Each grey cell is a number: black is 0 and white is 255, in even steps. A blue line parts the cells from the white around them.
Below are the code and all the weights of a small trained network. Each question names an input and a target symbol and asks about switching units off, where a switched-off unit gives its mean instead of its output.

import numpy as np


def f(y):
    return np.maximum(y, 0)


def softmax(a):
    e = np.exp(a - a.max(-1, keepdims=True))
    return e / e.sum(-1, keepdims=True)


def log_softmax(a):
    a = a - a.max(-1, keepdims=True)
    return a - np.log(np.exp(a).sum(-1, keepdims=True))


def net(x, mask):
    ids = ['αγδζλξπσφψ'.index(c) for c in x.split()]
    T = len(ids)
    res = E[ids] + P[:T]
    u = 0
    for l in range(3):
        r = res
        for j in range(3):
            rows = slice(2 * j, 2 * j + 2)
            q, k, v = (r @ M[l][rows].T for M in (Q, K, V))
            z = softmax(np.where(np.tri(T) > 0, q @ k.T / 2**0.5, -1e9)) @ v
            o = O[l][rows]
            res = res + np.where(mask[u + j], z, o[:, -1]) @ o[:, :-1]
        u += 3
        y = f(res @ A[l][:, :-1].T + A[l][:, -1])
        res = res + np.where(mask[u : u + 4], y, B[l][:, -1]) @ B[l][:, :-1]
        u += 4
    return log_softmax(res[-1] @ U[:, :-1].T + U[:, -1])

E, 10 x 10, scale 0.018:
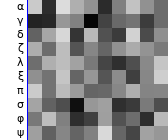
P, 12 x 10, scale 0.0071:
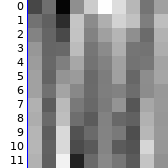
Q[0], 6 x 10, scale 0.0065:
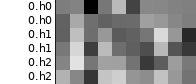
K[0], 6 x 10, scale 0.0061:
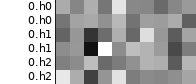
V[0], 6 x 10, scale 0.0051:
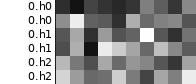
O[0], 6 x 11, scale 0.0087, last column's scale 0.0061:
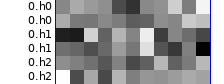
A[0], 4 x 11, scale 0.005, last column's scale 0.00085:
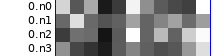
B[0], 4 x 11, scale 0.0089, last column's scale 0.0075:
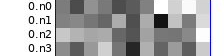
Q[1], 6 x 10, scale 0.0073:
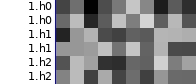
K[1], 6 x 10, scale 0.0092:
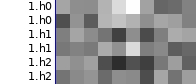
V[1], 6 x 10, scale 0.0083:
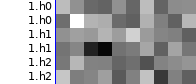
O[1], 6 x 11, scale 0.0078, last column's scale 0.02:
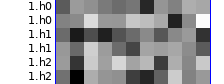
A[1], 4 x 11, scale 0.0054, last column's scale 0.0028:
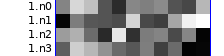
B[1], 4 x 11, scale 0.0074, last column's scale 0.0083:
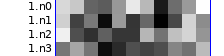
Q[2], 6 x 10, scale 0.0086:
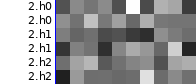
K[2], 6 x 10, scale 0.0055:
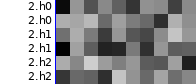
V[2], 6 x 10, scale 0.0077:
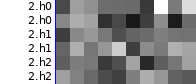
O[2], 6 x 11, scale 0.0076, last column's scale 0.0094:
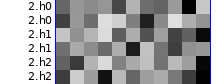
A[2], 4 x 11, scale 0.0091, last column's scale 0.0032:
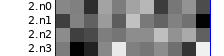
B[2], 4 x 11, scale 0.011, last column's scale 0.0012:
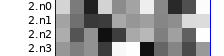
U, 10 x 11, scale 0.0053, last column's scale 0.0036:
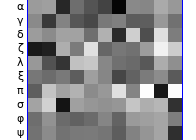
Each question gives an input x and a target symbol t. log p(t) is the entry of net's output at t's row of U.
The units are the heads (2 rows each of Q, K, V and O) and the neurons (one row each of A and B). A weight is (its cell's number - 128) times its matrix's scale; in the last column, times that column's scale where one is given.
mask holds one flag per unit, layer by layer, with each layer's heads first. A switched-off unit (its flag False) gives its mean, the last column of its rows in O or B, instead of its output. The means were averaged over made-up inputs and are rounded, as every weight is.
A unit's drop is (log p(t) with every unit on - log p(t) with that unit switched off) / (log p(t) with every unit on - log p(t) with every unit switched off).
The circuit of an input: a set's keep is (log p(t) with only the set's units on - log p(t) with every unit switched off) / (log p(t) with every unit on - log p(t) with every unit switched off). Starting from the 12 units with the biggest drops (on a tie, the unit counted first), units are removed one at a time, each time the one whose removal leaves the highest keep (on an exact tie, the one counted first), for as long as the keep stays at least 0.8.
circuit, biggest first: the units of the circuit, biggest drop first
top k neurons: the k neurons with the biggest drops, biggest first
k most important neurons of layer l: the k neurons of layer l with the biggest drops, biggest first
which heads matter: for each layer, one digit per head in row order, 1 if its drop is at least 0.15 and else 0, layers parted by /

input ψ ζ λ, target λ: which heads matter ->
100 / 110 / 001
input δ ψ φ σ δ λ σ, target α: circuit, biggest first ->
1.h0; 0.n0
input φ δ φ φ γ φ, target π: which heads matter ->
001 / 000 / 001
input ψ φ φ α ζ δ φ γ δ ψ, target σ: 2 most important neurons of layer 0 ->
0.n3; 0.n1
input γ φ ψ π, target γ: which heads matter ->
001 / 110 / 100
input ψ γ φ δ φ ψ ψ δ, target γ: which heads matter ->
000 / 100 / 100
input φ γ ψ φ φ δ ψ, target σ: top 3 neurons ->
1.n3; 0.n3; 2.n0
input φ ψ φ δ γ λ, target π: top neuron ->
0.n2
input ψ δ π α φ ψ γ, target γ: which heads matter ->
011 / 110 / 101
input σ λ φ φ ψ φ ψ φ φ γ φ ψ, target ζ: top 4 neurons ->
1.n0; 1.n3; 0.n0; 0.n1
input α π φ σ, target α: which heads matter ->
000 / 101 / 000
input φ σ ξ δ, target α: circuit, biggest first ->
1.h0; 0.n3; 0.n0
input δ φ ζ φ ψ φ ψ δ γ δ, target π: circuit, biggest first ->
0.h2; 1.h0
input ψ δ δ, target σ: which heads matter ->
000 / 001 / 000
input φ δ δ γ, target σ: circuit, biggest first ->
1.h2; 0.h2; 1.n0; 2.n0
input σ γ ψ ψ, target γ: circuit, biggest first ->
2.h0
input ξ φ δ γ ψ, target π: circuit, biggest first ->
1.h0; 0.h0
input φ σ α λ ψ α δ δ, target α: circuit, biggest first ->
1.h0; 0.n0; 0.h2; 0.n3
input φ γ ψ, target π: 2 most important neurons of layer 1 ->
1.n0; 1.n3
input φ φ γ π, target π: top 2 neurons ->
0.n2; 1.n0
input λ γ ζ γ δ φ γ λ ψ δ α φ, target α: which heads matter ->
100 / 100 / 101
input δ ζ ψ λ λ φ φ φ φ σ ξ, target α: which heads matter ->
010 / 100 / 000
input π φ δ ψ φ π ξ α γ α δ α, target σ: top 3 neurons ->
0.n3; 0.n2; 1.n3
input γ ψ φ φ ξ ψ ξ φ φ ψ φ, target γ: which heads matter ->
101 / 101 / 100
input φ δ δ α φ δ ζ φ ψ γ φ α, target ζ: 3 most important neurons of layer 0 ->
0.n2; 0.n1; 0.n0
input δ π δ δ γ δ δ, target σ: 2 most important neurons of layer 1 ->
1.n0; 1.n2
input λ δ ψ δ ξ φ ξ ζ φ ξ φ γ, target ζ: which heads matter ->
001 / 111 / 101
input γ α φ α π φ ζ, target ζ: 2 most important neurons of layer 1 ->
1.n3; 1.n0
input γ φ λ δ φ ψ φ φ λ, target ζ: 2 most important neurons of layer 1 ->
1.n0; 1.n3
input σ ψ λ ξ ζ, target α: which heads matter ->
000 / 110 / 000
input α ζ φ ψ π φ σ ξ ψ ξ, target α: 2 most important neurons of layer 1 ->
1.n0; 1.n1
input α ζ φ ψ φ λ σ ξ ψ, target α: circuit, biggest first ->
1.h0; 0.n0; 0.h1
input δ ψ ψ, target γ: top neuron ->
2.n2
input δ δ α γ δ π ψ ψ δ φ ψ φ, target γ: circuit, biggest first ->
2.h0; 1.h0
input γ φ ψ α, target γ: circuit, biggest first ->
2.h0
